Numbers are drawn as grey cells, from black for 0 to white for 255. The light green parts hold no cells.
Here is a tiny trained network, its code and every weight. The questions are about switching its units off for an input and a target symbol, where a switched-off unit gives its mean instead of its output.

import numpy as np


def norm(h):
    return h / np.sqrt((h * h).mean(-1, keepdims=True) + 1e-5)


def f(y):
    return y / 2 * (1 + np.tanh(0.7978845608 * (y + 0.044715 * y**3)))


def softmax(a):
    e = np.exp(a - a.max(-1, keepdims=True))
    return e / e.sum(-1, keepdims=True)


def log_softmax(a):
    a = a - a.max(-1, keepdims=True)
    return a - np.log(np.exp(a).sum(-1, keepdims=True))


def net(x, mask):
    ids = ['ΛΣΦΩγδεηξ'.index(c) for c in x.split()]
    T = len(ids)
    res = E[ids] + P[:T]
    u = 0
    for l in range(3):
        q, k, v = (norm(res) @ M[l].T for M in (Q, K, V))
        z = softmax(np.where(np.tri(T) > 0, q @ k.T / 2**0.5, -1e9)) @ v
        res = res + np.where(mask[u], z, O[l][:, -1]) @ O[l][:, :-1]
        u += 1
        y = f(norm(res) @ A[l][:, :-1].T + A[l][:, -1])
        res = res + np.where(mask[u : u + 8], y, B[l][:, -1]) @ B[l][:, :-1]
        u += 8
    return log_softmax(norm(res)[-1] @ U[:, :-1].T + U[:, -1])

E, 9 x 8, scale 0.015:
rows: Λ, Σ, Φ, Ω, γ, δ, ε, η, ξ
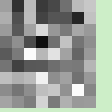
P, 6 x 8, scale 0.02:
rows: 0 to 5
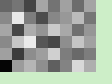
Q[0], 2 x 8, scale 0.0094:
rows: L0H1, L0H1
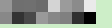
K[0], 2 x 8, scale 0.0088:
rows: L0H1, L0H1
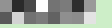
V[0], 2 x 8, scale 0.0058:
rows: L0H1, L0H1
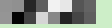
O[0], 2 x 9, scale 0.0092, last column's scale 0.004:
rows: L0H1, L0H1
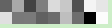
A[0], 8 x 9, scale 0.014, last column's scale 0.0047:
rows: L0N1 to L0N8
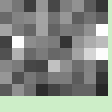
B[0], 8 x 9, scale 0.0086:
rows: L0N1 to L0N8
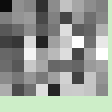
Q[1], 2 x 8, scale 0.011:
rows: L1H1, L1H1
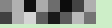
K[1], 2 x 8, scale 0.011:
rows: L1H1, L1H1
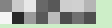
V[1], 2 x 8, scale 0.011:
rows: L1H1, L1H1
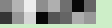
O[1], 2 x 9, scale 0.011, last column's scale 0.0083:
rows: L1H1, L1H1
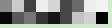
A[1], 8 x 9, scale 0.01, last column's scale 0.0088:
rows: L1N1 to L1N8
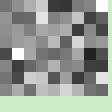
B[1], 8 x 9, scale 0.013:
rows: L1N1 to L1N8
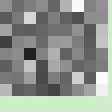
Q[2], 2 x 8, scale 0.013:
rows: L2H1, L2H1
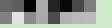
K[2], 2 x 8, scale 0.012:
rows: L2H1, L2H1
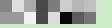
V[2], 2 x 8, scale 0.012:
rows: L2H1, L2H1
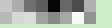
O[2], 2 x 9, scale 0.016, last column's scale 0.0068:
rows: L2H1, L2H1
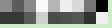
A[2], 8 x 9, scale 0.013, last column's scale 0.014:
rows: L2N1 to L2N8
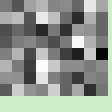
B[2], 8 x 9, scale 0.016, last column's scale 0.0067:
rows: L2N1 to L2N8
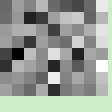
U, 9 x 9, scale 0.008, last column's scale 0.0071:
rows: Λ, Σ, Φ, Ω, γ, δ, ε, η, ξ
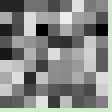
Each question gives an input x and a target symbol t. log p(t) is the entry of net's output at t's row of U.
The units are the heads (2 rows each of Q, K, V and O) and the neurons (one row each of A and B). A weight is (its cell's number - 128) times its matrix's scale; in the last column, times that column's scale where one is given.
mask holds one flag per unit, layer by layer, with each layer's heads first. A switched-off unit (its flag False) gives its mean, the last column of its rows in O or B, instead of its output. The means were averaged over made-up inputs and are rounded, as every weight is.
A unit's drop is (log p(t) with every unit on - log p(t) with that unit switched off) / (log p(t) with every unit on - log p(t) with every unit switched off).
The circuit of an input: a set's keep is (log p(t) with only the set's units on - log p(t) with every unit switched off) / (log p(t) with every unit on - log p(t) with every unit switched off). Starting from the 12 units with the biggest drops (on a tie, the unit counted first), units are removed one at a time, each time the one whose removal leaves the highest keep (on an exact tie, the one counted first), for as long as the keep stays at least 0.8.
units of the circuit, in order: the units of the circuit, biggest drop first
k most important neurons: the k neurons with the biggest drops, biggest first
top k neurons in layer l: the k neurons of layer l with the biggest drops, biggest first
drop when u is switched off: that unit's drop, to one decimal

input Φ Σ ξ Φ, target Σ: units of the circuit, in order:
(L0N4 L1H1)
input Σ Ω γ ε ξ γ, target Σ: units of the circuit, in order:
(L0N4 L0N5 L1H1)
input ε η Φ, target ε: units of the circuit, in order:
(L0N4 L1H1)
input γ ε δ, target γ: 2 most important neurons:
(L0N4 L2N5)
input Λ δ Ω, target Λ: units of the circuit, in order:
(L1H1 L2N4)
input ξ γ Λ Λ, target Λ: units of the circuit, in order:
(L2N4 L1H1)
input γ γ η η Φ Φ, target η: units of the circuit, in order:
(L0H1 L1H1 L0N4 L2H1)
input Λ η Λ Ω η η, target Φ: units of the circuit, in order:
(L1H1 L0N5 L2H1)
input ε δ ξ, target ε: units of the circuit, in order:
(L0N4 L2N2)
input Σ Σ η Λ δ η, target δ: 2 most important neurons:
(L1N8 L0N4)
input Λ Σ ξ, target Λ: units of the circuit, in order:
(L1H1)
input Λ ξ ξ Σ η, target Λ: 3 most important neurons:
(L0N4 L0N1 L2N4)
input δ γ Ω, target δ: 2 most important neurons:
(L0N4 L1N8)
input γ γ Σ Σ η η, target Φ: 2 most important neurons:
(L0N5 L0N4)
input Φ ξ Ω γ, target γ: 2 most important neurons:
(L0N1 L0N5)
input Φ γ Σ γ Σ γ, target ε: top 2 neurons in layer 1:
(L1N8 L1N1)
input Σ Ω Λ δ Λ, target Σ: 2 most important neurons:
(L0N4 L0N7)
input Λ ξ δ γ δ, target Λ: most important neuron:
(L0N4)
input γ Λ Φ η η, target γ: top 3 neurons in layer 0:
(L0N4 L0N5 L0N2)
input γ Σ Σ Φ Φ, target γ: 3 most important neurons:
(L0N4 L2N5 L2N7)
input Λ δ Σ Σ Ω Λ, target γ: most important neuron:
(L0N5)
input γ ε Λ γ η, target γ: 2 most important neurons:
(L0N4 L2N5)
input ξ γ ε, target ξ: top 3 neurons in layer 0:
(L0N4 L0N1 L0N3)
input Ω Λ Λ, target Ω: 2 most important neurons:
(L1N8 L0N5)
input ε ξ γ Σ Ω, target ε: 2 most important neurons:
(L0N4 L2N2)
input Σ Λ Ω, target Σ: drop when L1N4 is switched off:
0.4
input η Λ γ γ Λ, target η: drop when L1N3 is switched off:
0.0
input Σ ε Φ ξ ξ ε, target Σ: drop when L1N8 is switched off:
0.1
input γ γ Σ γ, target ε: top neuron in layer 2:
(L2N4)
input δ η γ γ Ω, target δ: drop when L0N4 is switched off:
0.2
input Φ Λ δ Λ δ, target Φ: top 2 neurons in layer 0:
(L0N1 L0N5)
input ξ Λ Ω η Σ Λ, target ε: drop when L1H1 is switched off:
0.3
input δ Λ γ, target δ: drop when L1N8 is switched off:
0.2
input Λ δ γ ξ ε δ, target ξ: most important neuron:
(L0N5)
